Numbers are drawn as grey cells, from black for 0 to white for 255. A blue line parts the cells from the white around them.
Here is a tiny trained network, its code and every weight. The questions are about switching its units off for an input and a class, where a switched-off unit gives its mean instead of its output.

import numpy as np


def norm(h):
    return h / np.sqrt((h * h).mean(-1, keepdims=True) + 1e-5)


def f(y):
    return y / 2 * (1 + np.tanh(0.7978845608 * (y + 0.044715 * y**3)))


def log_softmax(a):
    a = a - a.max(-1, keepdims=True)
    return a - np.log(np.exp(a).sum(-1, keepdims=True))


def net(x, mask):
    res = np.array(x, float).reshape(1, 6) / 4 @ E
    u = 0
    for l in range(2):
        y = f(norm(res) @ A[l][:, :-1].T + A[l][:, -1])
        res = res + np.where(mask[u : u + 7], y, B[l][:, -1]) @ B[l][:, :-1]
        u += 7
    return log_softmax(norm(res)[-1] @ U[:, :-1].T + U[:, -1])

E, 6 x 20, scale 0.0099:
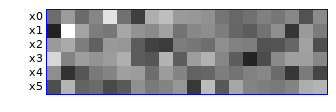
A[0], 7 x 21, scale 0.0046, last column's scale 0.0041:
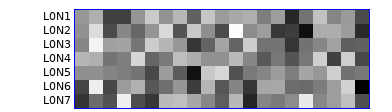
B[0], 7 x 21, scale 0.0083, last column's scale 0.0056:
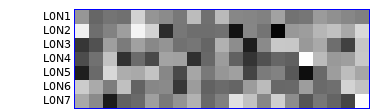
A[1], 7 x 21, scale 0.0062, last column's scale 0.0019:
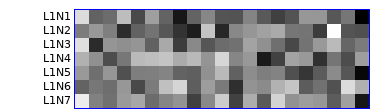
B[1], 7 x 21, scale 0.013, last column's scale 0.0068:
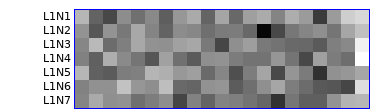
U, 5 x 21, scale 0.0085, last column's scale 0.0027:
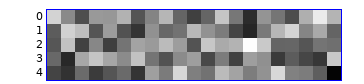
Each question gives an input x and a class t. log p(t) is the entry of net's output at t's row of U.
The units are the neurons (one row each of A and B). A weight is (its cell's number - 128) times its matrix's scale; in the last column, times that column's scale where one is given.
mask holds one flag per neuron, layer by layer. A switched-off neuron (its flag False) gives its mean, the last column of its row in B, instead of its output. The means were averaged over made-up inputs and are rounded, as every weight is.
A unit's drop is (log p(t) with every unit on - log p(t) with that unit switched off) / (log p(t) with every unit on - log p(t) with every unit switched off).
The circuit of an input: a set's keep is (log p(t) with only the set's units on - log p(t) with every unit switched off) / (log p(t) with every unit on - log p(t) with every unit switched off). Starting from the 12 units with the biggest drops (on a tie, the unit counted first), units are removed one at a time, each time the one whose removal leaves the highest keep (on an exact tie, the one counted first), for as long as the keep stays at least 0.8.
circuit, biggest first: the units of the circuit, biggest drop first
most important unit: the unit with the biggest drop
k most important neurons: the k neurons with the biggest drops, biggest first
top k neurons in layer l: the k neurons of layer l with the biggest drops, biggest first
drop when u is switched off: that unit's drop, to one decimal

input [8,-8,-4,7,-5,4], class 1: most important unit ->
L0N4
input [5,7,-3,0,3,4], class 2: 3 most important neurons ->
L0N7, L1N2, L1N4
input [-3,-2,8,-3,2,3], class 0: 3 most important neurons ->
L1N5, L1N4, L1N6
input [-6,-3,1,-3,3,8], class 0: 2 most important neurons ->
L1N2, L0N3
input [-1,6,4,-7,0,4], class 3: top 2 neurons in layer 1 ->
L1N2, L1N6
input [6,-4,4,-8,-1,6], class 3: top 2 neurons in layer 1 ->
L1N6, L1N2
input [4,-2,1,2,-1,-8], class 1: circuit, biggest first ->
L0N4, L1N6
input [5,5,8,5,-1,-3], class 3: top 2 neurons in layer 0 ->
L0N3, L0N6
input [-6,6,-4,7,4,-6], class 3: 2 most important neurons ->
L1N4, L0N3
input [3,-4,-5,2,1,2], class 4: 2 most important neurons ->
L0N4, L0N2
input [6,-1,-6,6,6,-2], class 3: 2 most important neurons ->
L1N4, L0N2
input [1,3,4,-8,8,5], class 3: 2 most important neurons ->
L1N2, L1N6
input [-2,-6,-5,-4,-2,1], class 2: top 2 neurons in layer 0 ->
L0N7, L0N2
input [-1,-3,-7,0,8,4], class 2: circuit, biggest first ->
L0N7
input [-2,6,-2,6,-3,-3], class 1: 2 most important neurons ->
L1N6, L0N7
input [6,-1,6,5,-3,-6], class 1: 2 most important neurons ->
L0N4, L1N6
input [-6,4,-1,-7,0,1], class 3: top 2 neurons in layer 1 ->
L1N2, L1N6
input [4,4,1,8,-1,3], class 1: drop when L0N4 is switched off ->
0.5
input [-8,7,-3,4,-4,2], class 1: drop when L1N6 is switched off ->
0.1
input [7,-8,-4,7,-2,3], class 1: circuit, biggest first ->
L0N4
